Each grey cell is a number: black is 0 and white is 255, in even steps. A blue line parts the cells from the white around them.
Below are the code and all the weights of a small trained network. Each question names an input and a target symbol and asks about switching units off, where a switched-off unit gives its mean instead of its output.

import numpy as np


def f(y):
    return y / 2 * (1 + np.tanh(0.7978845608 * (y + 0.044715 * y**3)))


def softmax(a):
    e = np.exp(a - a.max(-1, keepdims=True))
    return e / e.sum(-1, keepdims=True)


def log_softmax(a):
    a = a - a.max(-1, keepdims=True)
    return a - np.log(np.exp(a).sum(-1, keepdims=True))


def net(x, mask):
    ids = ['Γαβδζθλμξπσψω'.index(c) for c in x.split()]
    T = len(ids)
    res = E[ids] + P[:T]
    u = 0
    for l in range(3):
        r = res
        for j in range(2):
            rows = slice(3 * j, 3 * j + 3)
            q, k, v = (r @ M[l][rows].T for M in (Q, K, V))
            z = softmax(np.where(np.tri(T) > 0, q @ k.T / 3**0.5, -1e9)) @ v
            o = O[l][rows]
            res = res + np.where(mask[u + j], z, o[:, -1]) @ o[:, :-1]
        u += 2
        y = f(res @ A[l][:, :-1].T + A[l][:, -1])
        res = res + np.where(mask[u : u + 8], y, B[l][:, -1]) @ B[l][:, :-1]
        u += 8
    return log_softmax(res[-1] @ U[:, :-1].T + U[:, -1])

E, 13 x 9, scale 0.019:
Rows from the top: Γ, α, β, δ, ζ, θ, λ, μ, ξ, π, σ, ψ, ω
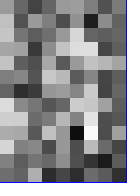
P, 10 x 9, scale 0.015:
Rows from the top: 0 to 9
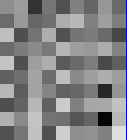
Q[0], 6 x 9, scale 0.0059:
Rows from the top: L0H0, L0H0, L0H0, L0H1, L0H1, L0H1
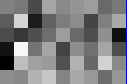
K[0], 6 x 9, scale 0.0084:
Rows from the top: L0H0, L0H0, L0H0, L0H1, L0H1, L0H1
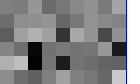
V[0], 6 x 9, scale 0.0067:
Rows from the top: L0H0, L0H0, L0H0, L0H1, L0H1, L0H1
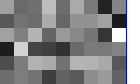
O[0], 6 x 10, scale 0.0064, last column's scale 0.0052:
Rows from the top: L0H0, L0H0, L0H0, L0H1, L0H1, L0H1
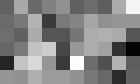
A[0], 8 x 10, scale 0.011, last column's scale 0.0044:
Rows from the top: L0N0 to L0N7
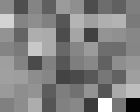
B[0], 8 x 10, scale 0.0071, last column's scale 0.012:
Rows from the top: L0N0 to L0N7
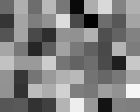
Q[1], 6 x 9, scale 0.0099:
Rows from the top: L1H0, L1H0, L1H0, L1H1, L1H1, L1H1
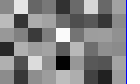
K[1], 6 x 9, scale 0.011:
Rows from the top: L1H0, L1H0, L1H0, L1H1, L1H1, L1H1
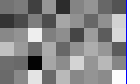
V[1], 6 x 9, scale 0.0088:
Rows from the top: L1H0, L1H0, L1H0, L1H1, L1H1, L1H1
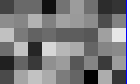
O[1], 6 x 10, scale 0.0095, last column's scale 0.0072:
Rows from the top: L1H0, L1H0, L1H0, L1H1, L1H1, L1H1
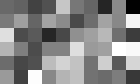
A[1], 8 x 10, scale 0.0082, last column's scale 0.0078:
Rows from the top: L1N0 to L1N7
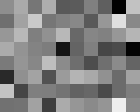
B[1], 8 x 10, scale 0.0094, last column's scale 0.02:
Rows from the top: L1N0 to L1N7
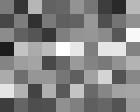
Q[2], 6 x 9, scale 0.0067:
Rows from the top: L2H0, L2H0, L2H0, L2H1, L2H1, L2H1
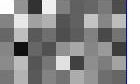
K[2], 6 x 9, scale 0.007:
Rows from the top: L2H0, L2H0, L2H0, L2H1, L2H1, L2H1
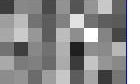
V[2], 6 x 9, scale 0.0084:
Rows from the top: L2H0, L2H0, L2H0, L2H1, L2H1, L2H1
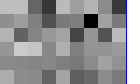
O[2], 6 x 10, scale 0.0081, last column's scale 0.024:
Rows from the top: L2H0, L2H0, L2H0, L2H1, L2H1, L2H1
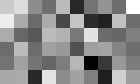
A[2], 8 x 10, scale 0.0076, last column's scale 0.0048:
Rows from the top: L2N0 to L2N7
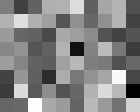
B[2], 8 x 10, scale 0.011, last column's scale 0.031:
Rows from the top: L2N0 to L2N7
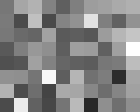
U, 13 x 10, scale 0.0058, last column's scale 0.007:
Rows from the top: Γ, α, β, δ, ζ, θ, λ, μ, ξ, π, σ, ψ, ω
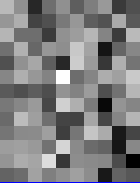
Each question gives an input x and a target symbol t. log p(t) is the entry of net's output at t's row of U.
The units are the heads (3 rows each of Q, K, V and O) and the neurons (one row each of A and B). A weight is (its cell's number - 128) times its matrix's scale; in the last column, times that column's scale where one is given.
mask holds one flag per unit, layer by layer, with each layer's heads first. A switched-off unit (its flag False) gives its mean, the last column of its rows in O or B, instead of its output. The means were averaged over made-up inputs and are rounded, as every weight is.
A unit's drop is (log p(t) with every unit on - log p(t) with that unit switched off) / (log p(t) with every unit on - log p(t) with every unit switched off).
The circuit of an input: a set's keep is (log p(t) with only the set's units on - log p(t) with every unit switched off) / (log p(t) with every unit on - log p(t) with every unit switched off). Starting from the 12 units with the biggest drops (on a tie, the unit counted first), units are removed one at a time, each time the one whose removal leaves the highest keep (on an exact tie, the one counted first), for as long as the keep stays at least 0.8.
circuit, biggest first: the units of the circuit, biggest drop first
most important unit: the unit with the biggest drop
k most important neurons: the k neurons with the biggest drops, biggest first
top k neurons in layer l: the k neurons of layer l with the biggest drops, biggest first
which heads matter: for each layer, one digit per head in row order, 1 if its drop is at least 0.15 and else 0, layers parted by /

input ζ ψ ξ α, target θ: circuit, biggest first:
L1H1, L1N0, L0N0
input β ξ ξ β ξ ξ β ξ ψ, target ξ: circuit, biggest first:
L1H1, L0N0
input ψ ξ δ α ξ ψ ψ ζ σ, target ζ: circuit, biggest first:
L0N1, L2H0, L1H1
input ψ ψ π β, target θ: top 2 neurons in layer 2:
L2N3, L2N5
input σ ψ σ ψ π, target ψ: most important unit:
L1N6
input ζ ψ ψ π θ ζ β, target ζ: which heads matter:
00 / 11 / 10
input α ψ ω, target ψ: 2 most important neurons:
L0N5, L1N6
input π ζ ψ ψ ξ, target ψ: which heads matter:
00 / 01 / 10
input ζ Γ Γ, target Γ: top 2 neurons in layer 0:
L0N4, L0N1
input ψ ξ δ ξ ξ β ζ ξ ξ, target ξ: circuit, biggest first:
L1H1, L2H0, L2N3
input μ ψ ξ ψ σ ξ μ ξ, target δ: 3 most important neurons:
L2N3, L0N0, L2N5
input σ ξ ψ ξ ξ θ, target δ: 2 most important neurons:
L0N6, L2N5
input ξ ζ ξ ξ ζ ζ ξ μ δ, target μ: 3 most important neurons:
L0N1, L2N3, L0N4
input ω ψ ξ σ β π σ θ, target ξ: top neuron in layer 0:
L0N6
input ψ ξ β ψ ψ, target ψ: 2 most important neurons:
L1N6, L2N0
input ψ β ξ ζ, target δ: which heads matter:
00 / 01 / 00
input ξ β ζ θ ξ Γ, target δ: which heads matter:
00 / 11 / 00
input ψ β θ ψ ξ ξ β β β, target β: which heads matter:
00 / 10 / 00
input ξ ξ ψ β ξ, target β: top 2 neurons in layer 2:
L2N1, L2N3
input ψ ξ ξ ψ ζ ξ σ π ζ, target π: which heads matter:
00 / 11 / 10
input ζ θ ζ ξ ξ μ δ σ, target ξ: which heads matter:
00 / 01 / 00
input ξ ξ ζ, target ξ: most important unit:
L0N4
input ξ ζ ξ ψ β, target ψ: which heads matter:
00 / 01 / 10
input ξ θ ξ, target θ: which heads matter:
00 / 01 / 00
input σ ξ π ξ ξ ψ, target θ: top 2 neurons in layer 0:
L0N0, L0N4
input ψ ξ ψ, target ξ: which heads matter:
00 / 11 / 10
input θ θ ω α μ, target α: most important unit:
L0N7
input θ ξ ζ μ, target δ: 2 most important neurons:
L2N5, L1N0
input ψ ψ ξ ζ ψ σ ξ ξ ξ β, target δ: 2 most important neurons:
L2N3, L2N5
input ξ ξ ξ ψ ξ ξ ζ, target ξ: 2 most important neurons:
L0N1, L0N4
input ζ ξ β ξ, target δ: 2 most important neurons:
L2N3, L2N5
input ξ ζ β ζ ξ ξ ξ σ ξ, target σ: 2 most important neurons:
L1N0, L1N3
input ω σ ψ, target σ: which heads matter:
00 / 01 / 00
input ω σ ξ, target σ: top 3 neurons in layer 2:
L2N3, L2N7, L2N0
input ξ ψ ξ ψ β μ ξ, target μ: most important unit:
L0N1
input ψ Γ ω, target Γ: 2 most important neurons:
L0N5, L2N3
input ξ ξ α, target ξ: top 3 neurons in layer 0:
L0N5, L0N0, L0N2
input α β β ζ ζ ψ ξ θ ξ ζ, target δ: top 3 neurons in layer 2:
L2N3, L2N5, L2N6
